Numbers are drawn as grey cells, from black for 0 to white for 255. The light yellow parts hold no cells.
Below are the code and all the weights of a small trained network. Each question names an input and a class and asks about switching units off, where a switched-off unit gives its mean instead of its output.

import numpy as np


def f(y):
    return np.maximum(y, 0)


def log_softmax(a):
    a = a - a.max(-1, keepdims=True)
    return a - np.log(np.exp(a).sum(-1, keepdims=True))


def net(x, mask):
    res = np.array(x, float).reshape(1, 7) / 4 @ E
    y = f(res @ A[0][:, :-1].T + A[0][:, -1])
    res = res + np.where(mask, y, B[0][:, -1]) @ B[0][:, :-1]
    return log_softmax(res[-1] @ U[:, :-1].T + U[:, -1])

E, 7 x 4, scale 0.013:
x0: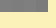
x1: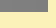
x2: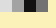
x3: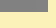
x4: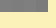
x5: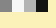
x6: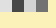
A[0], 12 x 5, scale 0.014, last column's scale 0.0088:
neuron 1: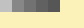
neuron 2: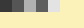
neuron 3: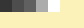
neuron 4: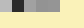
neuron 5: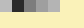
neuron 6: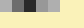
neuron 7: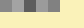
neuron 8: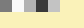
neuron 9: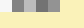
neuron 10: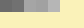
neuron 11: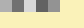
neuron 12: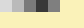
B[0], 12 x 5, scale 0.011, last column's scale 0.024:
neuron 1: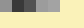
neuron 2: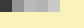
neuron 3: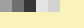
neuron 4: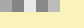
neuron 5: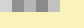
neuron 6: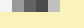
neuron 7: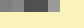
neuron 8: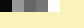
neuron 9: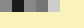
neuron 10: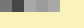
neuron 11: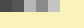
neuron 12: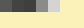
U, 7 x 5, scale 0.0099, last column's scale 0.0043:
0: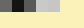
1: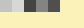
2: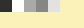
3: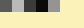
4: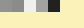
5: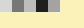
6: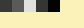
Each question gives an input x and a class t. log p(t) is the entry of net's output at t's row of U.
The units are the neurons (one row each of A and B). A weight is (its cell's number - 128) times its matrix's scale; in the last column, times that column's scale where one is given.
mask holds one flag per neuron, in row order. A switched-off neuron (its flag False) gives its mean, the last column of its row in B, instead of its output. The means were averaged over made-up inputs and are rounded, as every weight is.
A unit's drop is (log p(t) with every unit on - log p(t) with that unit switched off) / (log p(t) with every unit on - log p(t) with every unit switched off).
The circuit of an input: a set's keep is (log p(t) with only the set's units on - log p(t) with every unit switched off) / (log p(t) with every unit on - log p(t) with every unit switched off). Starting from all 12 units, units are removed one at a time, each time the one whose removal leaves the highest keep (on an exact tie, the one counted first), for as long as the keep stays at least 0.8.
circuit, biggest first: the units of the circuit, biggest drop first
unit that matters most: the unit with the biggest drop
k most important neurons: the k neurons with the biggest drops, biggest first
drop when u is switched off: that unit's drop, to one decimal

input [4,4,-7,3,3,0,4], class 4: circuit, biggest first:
neuron 8; neuron 12
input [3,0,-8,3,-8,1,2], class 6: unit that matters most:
neuron 5
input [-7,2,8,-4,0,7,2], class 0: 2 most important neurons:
neuron 12; neuron 1
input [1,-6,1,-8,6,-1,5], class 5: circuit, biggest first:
neuron 8; neuron 3
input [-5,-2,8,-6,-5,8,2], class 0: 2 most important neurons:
neuron 12; neuron 1
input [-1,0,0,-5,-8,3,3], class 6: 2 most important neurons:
neuron 3; neuron 11
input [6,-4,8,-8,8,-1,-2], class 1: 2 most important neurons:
neuron 8; neuron 6
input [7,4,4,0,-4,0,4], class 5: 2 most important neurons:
neuron 3; neuron 8
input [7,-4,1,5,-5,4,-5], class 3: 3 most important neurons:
neuron 2; neuron 4; neuron 11
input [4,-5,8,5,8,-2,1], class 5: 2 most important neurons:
neuron 6; neuron 3
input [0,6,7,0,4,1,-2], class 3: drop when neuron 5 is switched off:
0.1
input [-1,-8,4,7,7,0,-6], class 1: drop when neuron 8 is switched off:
0.2
